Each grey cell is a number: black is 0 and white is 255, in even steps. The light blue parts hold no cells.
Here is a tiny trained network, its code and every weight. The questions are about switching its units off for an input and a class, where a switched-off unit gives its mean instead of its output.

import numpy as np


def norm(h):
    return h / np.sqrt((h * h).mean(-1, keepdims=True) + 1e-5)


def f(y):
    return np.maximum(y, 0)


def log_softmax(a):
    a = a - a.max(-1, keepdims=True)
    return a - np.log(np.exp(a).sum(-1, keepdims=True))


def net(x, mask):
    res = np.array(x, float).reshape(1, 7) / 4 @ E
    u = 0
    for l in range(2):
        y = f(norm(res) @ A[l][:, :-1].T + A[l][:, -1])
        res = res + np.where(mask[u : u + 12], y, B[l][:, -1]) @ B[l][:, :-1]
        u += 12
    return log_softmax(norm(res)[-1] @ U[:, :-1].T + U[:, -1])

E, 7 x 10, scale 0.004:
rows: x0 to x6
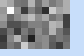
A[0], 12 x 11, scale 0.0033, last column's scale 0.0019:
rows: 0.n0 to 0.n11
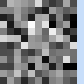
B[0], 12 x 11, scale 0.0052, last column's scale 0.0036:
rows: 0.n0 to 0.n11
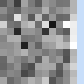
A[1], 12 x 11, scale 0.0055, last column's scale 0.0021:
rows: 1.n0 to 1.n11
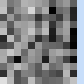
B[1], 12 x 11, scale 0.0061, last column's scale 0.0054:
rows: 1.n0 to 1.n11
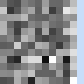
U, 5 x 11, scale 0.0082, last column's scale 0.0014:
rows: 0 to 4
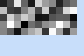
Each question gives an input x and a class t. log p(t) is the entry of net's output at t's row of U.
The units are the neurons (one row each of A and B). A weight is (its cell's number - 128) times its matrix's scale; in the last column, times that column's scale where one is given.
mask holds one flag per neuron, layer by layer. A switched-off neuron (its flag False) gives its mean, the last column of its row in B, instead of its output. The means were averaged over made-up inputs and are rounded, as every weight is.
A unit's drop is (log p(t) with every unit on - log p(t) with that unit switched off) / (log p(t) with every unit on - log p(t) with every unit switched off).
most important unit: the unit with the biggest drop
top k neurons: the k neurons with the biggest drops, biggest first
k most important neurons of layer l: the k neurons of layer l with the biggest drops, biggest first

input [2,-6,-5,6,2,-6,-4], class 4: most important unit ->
0.n4
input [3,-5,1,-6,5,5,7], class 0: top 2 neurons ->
0.n2, 0.n9
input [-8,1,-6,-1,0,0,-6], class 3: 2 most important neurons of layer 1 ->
1.n11, 1.n8
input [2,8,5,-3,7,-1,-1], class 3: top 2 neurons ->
0.n5, 1.n8
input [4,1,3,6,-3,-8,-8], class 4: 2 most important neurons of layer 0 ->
0.n4, 0.n6
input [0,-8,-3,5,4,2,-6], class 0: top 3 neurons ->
0.n2, 0.n9, 1.n6
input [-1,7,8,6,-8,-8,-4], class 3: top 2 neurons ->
0.n5, 1.n7
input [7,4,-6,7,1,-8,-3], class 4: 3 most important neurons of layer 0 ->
0.n4, 0.n6, 0.n3
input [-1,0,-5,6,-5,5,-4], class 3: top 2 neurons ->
1.n11, 0.n5
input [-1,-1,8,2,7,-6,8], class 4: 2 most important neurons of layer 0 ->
0.n4, 0.n11
